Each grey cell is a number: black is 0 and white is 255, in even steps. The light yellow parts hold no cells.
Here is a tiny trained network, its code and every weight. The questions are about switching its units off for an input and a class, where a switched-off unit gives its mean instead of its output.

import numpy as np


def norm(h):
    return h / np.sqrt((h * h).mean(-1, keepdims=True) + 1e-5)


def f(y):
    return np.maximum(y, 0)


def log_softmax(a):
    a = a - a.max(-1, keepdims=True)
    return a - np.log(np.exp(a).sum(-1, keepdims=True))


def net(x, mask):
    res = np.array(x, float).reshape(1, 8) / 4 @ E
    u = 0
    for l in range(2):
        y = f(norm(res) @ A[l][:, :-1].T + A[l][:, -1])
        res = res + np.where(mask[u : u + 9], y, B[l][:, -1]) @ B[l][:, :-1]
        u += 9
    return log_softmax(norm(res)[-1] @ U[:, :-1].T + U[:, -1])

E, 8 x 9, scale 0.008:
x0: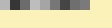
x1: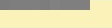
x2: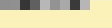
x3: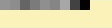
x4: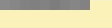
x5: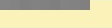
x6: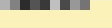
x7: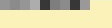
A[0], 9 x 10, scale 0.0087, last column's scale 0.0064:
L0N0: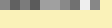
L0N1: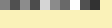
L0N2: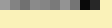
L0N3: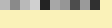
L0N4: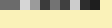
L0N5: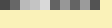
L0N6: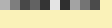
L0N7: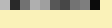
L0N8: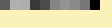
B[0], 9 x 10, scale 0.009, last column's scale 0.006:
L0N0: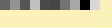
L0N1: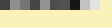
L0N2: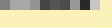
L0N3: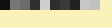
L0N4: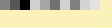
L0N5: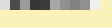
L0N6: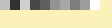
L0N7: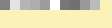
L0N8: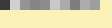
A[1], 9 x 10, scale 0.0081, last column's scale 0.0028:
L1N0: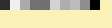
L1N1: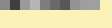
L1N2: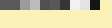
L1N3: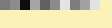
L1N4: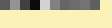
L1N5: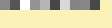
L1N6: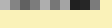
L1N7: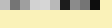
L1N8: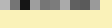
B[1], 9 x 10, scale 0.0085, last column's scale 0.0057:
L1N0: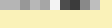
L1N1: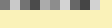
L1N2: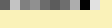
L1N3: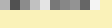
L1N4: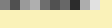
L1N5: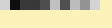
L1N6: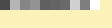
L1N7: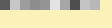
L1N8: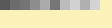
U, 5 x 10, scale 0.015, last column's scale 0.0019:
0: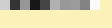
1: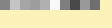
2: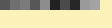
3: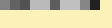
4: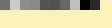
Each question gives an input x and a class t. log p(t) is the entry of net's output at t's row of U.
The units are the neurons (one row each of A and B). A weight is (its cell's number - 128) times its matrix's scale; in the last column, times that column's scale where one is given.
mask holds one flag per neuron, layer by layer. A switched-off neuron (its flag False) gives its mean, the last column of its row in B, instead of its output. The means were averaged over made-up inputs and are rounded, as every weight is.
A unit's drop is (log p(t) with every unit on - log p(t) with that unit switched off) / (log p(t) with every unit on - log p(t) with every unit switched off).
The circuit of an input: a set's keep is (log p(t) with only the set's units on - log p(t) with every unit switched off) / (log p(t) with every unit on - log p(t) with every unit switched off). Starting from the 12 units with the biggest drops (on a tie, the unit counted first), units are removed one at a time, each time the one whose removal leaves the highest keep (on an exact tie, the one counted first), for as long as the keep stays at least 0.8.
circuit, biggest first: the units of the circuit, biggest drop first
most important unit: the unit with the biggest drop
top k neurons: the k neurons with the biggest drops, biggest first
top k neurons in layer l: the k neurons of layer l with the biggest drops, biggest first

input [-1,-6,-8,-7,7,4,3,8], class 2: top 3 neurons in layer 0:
[L0N3 L0N0 L0N4]
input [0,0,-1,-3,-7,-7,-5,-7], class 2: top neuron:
[L0N1]
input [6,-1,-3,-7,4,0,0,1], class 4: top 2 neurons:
[L1N2 L0N0]
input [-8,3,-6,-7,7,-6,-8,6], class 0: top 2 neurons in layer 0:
[L0N5 L0N7]
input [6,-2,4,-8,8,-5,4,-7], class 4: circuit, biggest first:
[L0N0 L1N2]
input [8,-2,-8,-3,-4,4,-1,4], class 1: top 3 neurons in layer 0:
[L0N7 L0N0 L0N3]
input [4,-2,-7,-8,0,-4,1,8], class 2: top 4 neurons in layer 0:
[L0N3 L0N4 L0N2 L0N0]
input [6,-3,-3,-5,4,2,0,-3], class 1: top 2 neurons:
[L0N7 L1N7]
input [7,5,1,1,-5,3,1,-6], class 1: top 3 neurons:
[L0N7 L1N7 L0N3]
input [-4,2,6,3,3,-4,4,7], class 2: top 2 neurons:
[L0N3 L0N4]
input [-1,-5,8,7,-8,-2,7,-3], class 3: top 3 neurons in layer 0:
[L0N5 L0N1 L0N3]
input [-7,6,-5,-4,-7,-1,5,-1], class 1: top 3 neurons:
[L0N8 L1N0 L0N5]
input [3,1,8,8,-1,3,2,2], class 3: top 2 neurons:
[L1N8 L1N2]
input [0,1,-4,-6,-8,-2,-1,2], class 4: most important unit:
L1N2
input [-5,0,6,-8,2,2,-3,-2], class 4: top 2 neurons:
[L0N0 L0N4]
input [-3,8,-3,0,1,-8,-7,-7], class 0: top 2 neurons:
[L0N5 L1N5]
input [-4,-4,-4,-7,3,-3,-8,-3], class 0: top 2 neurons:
[L1N5 L0N5]
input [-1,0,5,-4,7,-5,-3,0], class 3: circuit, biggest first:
[L0N0 L1N3]
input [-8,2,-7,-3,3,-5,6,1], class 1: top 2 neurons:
[L0N8 L1N0]
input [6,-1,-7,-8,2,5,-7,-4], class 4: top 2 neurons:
[L1N2 L0N6]
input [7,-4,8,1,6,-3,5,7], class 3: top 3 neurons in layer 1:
[L1N8 L1N0 L1N6]
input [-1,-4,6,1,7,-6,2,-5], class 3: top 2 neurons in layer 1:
[L1N8 L1N3]
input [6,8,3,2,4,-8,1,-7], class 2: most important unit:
L0N1
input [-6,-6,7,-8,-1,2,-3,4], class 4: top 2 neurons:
[L0N0 L0N4]
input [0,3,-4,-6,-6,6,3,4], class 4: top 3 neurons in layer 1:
[L1N2 L1N4 L1N1]
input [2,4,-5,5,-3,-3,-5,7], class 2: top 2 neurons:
[L0N3 L0N6]
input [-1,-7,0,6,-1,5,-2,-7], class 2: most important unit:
L0N1
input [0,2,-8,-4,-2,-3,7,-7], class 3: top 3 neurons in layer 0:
[L0N4 L0N5 L0N3]
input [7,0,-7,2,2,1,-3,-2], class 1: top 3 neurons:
[L0N7 L1N7 L0N0]
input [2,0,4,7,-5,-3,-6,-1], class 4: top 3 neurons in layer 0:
[L0N6 L0N2 L0N4]
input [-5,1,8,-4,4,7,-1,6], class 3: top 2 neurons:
[L0N0 L0N1]
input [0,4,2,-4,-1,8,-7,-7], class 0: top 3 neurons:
[L0N5 L1N5 L0N3]
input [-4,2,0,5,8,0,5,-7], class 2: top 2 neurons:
[L0N1 L1N4]
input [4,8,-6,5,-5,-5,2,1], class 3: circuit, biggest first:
[L0N4]
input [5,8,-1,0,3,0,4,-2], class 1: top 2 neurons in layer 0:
[L0N7 L0N5]
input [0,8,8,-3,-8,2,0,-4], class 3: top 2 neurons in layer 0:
[L0N0 L0N2]
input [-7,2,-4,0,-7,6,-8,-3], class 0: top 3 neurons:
[L1N5 L0N5 L0N7]
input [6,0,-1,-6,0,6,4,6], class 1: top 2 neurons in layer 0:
[L0N7 L0N1]
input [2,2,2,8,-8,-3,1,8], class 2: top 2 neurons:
[L0N3 L0N0]
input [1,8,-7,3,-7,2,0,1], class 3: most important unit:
L0N4
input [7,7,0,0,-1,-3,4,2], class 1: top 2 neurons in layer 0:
[L0N7 L0N5]
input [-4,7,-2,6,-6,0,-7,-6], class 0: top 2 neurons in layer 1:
[L1N5 L1N2]
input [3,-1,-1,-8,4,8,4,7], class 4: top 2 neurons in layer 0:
[L0N0 L0N1]
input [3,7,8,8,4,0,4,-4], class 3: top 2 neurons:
[L1N8 L1N2]
